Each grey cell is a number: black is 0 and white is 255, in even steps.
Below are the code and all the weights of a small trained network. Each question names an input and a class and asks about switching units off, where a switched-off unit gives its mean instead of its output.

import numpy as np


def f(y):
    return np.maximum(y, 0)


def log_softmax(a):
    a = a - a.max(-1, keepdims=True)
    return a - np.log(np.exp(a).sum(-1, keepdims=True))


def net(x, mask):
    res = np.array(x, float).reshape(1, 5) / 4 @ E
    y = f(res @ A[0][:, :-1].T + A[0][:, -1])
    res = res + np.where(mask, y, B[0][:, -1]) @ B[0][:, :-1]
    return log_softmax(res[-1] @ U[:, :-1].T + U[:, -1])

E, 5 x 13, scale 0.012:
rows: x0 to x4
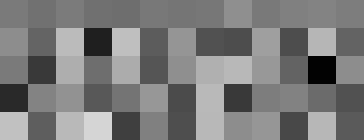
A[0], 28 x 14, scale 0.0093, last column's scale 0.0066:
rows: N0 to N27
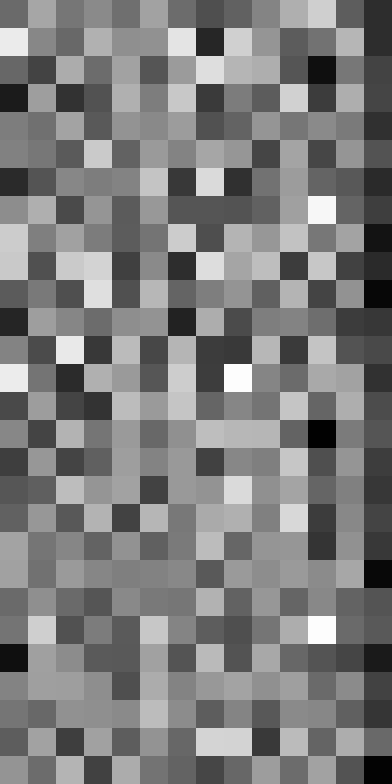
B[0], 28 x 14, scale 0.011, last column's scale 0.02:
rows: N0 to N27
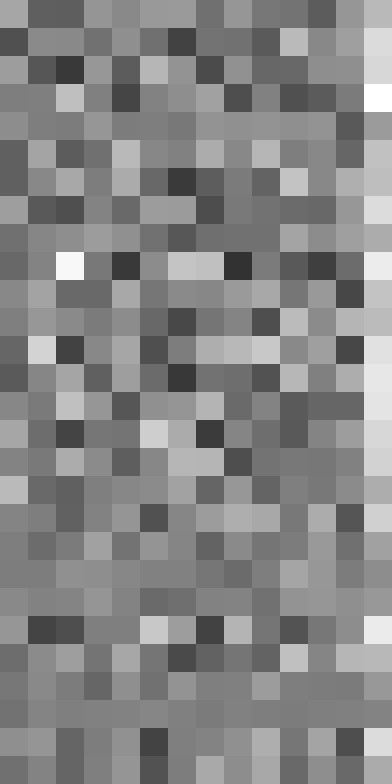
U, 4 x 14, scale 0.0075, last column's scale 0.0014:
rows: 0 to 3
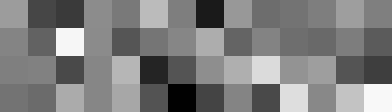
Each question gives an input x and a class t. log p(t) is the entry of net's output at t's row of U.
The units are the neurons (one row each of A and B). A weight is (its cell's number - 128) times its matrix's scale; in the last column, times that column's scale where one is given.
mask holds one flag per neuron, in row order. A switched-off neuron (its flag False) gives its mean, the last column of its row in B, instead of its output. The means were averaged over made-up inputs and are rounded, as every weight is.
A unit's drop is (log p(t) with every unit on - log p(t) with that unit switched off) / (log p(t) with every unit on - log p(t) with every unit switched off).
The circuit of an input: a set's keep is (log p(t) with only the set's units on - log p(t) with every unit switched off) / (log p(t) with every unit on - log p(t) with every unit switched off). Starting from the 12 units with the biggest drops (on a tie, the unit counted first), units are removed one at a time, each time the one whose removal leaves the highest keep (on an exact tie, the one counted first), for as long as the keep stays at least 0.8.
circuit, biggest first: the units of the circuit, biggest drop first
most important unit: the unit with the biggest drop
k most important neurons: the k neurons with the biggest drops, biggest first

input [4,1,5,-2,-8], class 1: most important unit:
N3
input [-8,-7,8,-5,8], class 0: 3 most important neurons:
N15, N2, N3
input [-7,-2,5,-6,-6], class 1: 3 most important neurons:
N3, N14, N16
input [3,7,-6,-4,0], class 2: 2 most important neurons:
N12, N15
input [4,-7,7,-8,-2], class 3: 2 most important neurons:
N13, N1
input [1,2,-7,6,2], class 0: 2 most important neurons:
N22, N7
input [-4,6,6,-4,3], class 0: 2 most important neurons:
N15, N2
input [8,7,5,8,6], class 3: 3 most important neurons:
N23, N6, N11
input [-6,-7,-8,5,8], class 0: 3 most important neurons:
N22, N7, N3
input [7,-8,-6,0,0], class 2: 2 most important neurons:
N26, N18
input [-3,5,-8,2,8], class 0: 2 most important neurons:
N22, N7
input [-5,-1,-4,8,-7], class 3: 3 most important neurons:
N6, N11, N23
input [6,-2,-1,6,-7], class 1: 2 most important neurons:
N3, N14
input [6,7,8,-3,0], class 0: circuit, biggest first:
N15
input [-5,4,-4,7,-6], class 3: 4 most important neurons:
N9, N11, N23, N6
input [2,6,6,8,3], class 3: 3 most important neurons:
N6, N23, N11
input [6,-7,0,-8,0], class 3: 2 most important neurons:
N13, N1
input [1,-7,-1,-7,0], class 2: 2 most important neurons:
N26, N18
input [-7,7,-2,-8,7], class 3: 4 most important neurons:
N13, N1, N3, N14
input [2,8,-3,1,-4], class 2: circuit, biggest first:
N12
